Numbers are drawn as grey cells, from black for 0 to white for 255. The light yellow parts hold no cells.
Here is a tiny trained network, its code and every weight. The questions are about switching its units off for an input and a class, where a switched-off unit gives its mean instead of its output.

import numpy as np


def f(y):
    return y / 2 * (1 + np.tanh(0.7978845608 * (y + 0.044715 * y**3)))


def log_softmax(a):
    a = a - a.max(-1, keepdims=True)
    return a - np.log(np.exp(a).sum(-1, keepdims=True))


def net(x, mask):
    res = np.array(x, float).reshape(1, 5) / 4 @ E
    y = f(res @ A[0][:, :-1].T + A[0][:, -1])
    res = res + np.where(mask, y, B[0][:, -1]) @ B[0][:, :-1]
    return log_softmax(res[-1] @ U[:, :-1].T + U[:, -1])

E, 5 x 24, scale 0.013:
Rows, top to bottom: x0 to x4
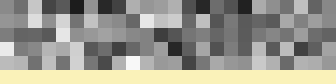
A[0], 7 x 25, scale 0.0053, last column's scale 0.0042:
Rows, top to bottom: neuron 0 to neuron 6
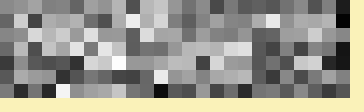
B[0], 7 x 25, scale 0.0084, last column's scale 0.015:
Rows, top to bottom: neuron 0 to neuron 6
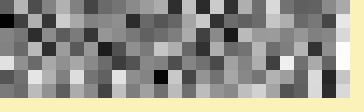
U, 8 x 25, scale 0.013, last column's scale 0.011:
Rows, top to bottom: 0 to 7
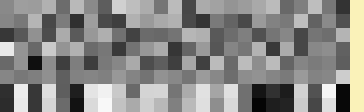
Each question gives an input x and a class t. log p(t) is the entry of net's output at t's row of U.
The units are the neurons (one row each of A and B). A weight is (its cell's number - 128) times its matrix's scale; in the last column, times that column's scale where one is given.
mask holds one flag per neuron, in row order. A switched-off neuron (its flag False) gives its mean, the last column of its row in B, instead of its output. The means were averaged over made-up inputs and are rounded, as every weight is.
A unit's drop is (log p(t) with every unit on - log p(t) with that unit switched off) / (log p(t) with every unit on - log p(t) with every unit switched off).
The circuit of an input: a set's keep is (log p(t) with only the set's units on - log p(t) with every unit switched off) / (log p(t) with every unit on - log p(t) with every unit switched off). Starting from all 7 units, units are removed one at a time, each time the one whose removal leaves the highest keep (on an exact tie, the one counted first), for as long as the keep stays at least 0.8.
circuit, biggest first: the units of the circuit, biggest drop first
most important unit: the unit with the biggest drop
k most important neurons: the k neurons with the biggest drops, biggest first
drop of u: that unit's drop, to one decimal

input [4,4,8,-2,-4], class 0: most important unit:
neuron 6
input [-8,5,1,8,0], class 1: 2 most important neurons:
neuron 3; neuron 4
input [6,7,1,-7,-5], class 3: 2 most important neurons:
neuron 4; neuron 3
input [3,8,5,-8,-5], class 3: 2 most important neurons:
neuron 4; neuron 1
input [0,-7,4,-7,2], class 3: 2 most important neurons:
neuron 4; neuron 2
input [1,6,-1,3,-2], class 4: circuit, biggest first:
neuron 2; neuron 0
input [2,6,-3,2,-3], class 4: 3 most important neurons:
neuron 2; neuron 0; neuron 1
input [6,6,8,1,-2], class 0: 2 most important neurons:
neuron 6; neuron 3
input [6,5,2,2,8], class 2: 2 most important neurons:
neuron 1; neuron 3
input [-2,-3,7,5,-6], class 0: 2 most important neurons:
neuron 6; neuron 1
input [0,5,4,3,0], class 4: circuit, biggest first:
neuron 2; neuron 4; neuron 0
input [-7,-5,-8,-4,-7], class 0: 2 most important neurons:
neuron 5; neuron 1
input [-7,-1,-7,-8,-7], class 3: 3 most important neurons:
neuron 4; neuron 1; neuron 6
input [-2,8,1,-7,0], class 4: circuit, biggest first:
neuron 2
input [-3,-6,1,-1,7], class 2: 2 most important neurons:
neuron 1; neuron 2
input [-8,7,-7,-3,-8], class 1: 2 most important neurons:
neuron 3; neuron 1
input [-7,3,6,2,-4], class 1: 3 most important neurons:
neuron 3; neuron 5; neuron 1
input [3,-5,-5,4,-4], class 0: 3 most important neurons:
neuron 5; neuron 4; neuron 1
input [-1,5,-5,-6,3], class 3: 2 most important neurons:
neuron 4; neuron 6
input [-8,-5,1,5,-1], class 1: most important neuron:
neuron 3
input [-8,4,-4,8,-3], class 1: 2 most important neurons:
neuron 3; neuron 4
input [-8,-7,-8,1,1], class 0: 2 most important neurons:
neuron 5; neuron 2
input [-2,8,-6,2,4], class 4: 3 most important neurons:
neuron 2; neuron 0; neuron 6
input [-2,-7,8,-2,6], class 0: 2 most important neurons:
neuron 6; neuron 2
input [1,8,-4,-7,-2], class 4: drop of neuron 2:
0.7
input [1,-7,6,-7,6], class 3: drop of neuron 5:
0.1
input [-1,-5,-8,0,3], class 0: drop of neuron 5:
0.3
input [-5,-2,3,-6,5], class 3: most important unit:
neuron 4
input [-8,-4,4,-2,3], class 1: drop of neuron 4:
0.0
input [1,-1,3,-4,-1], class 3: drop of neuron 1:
0.3
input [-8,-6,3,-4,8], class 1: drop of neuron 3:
0.9
